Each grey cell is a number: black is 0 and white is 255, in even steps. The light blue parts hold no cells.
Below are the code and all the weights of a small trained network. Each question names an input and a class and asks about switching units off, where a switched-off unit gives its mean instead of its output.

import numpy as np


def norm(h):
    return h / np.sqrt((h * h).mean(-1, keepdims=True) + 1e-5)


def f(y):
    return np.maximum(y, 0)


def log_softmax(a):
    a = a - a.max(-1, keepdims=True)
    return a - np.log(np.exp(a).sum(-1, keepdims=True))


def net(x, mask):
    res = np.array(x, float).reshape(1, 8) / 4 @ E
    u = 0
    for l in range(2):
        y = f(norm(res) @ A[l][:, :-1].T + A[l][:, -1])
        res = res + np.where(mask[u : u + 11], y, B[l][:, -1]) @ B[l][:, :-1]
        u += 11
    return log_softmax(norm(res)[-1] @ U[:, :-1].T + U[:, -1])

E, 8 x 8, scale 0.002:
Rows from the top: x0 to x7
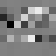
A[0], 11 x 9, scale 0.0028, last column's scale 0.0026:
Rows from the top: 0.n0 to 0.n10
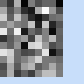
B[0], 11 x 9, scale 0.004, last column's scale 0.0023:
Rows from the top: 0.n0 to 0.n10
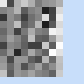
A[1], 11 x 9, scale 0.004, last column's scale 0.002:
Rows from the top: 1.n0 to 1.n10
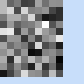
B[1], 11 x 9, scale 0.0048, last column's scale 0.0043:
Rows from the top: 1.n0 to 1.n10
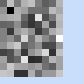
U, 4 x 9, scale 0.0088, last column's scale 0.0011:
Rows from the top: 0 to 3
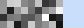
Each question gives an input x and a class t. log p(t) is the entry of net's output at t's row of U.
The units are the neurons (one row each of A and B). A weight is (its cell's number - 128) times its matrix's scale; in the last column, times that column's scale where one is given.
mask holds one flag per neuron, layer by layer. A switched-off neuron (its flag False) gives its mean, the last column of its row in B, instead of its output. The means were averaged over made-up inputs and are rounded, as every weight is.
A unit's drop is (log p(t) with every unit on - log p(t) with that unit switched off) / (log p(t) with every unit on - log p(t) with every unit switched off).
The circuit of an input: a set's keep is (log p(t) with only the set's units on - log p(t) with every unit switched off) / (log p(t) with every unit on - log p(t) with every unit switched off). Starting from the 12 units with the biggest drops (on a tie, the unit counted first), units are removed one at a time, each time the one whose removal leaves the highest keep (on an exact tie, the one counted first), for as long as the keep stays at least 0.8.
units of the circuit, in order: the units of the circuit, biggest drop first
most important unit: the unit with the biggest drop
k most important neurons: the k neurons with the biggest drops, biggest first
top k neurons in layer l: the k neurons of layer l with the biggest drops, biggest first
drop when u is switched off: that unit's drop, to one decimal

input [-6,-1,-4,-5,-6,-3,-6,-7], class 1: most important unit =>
1.n4
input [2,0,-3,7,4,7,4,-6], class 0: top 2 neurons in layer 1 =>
(1.n2, 1.n4)
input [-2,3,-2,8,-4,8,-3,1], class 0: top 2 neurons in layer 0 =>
(0.n3, 0.n8)
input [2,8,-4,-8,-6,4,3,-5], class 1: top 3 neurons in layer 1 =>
(1.n4, 1.n1, 1.n7)
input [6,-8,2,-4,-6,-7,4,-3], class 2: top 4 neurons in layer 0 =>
(0.n3, 0.n2, 0.n9, 0.n0)
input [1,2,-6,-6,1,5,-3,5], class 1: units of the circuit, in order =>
(1.n4, 1.n1)
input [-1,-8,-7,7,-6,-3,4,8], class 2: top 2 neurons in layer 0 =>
(0.n2, 0.n10)
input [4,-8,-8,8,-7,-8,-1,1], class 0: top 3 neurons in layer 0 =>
(0.n1, 0.n6, 0.n8)
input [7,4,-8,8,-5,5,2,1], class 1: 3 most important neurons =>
(0.n0, 1.n8, 1.n10)
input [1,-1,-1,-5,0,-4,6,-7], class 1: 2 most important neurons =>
(1.n4, 0.n3)
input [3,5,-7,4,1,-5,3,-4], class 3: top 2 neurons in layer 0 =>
(0.n4, 0.n7)
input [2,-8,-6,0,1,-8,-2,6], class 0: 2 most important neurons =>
(0.n1, 0.n6)
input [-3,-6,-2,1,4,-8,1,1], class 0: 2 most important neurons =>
(0.n1, 0.n6)
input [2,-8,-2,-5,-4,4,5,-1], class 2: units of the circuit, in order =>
(1.n7)
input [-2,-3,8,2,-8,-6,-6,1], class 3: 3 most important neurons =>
(1.n10, 0.n5, 0.n3)
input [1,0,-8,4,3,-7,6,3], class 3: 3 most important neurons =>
(0.n4, 0.n7, 0.n3)
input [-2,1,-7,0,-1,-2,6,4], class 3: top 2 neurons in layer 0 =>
(0.n7, 0.n4)
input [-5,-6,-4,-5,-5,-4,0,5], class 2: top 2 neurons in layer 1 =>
(1.n7, 1.n8)
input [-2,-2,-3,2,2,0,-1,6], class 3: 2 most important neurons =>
(0.n4, 0.n6)
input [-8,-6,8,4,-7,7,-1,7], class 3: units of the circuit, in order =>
(1.n10)
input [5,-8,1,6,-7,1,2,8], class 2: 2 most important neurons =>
(0.n2, 1.n7)
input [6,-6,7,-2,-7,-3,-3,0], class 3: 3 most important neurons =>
(1.n10, 0.n6, 0.n5)
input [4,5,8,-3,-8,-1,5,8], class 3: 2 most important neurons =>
(1.n10, 0.n2)
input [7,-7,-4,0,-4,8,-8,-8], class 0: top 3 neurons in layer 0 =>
(0.n3, 0.n6, 0.n8)
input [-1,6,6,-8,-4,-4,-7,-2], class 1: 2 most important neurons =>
(1.n4, 0.n2)
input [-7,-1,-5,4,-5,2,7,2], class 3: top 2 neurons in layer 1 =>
(1.n4, 1.n1)
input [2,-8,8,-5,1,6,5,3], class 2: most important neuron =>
(1.n7)
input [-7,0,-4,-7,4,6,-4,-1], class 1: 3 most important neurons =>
(1.n1, 1.n4, 0.n1)
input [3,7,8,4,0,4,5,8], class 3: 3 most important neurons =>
(1.n10, 0.n2, 1.n7)
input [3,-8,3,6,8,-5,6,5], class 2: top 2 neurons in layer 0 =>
(0.n2, 0.n3)
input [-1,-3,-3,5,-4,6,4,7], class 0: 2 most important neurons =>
(0.n3, 1.n2)
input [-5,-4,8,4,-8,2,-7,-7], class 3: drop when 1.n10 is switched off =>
0.7
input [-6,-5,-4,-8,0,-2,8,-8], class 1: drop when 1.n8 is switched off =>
0.0
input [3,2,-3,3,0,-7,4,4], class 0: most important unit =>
0.n1
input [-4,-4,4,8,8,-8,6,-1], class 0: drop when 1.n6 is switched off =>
0.1
